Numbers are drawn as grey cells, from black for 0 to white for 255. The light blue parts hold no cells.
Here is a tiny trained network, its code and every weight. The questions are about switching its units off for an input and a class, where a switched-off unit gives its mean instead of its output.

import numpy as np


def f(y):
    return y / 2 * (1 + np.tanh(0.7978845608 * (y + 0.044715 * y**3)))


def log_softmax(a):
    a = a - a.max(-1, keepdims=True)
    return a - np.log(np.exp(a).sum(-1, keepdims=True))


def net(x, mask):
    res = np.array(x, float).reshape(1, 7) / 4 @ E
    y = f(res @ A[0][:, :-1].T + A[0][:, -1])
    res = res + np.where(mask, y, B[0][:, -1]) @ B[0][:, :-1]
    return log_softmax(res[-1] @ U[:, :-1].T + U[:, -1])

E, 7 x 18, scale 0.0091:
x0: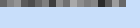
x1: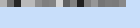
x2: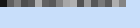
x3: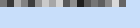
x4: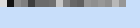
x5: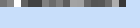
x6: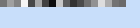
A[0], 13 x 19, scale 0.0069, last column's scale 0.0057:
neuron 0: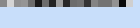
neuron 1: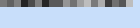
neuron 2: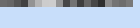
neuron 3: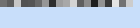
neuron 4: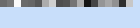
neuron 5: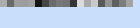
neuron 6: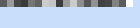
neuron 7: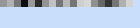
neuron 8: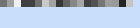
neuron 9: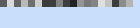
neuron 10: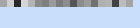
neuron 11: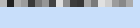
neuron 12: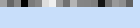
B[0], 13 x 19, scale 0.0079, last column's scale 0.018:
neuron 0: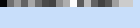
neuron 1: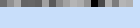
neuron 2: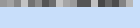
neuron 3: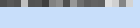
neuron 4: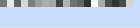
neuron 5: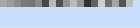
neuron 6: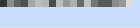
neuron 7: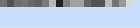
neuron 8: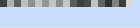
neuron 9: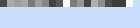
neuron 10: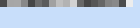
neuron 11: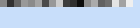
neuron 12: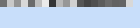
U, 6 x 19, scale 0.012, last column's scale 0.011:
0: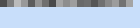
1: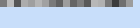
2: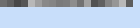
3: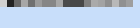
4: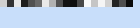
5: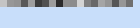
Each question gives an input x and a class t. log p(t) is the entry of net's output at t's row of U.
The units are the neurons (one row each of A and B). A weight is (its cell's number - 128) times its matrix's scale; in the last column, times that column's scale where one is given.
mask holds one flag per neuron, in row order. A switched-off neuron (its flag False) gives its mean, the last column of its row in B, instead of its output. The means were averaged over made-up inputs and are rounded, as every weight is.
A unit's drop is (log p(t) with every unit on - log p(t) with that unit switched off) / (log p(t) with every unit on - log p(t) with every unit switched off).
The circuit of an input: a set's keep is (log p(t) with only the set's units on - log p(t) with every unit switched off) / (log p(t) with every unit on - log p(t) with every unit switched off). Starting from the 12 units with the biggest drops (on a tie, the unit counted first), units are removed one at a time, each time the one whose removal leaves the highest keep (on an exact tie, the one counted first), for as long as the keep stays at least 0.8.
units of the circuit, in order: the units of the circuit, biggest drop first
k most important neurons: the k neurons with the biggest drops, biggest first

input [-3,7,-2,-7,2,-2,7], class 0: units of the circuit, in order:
[neuron 10]
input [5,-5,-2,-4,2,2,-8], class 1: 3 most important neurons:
[neuron 4; neuron 8; neuron 0]
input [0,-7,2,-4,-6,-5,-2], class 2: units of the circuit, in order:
[neuron 6; neuron 12; neuron 7]
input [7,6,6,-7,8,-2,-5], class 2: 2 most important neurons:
[neuron 10; neuron 9]
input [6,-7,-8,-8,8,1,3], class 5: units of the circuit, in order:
[neuron 5; neuron 12]
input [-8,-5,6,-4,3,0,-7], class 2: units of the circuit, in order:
[neuron 10; neuron 9]
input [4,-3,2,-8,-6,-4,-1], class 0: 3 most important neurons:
[neuron 6; neuron 10; neuron 4]
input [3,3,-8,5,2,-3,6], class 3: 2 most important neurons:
[neuron 11; neuron 12]
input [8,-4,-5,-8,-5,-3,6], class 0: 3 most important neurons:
[neuron 0; neuron 4; neuron 10]
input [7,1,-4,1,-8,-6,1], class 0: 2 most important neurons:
[neuron 4; neuron 8]
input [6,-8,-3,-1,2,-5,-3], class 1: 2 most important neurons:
[neuron 0; neuron 10]
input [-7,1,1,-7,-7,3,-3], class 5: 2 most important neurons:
[neuron 7; neuron 12]
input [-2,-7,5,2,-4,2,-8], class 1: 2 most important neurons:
[neuron 4; neuron 8]
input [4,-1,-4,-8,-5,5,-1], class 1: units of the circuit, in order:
[neuron 4]
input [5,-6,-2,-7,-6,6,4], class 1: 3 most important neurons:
[neuron 4; neuron 8; neuron 10]
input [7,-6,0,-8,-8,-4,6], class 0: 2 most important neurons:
[neuron 4; neuron 1]
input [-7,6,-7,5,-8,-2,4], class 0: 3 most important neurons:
[neuron 10; neuron 4; neuron 8]
